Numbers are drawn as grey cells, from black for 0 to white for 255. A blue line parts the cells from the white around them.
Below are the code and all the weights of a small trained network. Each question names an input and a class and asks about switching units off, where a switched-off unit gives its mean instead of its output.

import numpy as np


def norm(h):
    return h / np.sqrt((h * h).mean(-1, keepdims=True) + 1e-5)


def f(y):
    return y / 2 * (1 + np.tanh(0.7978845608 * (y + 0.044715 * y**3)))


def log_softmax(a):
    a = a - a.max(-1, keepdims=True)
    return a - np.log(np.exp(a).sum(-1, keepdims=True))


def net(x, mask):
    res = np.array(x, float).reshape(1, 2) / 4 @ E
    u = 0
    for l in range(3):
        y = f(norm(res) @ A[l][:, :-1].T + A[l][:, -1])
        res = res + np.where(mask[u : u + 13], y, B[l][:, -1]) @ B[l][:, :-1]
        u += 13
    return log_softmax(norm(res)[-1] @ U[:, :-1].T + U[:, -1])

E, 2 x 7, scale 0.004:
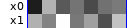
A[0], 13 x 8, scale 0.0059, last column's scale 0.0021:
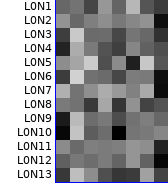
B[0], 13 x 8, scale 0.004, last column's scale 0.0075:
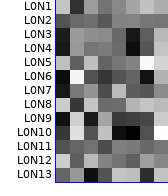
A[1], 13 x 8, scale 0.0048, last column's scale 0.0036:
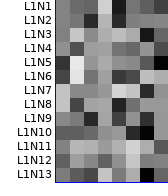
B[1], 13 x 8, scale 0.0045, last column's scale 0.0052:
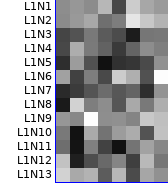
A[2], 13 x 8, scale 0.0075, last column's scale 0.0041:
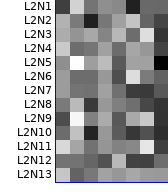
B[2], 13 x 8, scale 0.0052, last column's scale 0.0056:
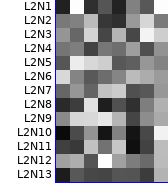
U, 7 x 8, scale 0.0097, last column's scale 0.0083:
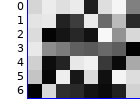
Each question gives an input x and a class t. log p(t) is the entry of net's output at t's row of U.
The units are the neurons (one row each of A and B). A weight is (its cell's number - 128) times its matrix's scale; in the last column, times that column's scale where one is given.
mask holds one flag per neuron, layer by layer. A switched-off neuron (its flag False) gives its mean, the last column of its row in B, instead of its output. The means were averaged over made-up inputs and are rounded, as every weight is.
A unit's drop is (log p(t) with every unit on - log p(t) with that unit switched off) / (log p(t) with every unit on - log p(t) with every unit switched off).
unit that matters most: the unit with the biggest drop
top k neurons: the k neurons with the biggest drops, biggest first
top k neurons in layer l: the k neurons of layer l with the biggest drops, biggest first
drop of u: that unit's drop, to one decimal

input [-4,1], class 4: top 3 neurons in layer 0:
[L0N5 L0N8 L0N1]
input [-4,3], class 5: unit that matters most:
L0N10
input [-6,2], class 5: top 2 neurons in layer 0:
[L0N10 L0N13]
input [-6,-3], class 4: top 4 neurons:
[L0N5 L0N10 L1N7 L0N8]
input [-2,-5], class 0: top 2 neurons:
[L1N8 L0N13]
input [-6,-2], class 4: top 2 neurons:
[L0N10 L0N5]
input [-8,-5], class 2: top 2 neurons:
[L0N10 L0N4]
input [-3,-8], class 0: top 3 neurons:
[L0N13 L1N8 L1N6]
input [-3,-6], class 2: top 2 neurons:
[L0N10 L0N9]
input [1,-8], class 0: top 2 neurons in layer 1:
[L1N2 L1N9]
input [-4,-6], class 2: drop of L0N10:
1.0
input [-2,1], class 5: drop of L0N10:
1.2
